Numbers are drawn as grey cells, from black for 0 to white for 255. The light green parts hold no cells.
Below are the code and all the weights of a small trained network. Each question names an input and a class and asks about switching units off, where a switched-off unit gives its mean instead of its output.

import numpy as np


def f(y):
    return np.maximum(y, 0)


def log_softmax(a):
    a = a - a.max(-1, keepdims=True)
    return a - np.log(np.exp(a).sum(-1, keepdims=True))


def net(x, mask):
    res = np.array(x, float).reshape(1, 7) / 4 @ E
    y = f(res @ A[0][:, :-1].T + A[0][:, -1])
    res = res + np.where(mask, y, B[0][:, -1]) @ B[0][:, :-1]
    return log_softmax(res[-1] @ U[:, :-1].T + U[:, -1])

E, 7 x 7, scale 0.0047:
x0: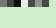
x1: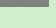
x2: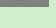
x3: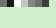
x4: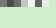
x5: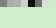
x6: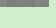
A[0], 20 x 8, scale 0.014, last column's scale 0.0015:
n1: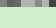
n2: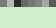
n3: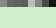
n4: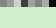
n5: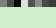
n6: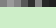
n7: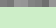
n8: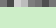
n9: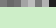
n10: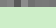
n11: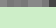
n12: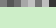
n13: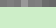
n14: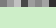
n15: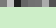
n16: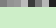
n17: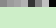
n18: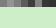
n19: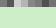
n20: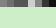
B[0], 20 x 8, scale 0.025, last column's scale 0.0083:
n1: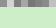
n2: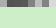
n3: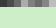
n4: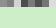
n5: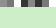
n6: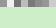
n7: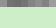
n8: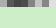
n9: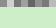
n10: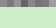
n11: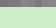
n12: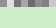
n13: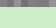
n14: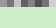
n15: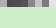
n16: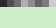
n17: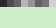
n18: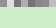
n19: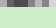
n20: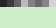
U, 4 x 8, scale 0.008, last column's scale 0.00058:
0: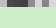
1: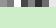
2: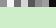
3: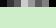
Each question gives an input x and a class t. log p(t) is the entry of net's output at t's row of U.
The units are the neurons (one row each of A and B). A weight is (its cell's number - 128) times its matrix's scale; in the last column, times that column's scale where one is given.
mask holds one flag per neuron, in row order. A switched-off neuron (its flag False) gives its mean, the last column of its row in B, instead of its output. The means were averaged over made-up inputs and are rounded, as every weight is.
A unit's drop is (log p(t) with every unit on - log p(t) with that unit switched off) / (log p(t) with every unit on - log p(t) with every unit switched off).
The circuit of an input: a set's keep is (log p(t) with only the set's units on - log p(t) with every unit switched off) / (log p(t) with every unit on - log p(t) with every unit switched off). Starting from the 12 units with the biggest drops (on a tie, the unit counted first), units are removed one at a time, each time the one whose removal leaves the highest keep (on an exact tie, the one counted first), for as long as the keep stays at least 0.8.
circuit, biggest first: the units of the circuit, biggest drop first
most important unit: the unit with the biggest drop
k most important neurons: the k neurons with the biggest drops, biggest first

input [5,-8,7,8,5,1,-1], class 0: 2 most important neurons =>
n8, n19
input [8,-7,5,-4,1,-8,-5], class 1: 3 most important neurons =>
n5, n17, n16
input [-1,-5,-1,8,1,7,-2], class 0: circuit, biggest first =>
n8
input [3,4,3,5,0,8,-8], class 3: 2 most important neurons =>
n16, n17
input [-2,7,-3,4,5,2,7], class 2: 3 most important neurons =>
n15, n12, n2
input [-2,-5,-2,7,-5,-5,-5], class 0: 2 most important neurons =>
n8, n19
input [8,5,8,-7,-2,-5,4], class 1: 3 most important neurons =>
n5, n8, n19
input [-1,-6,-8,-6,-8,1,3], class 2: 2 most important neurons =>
n6, n18
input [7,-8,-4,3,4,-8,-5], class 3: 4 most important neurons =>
n20, n3, n4, n14
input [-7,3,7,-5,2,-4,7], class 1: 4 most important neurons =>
n4, n14, n8, n19
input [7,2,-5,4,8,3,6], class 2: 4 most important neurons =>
n12, n1, n9, n4
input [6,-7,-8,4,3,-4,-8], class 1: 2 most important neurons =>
n5, n15
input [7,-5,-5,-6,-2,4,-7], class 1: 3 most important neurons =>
n5, n8, n19
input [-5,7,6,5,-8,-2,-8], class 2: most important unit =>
n6
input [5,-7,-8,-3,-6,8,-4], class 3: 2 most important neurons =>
n17, n16
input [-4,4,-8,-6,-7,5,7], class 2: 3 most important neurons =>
n6, n18, n8
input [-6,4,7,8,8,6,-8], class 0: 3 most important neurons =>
n8, n19, n6
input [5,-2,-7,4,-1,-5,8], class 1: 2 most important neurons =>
n5, n15
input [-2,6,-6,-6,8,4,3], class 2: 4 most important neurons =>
n12, n1, n9, n8
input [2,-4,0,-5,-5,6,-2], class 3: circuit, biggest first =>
n17
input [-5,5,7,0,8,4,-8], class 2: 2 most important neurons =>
n5, n12
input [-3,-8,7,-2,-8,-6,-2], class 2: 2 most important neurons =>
n6, n18
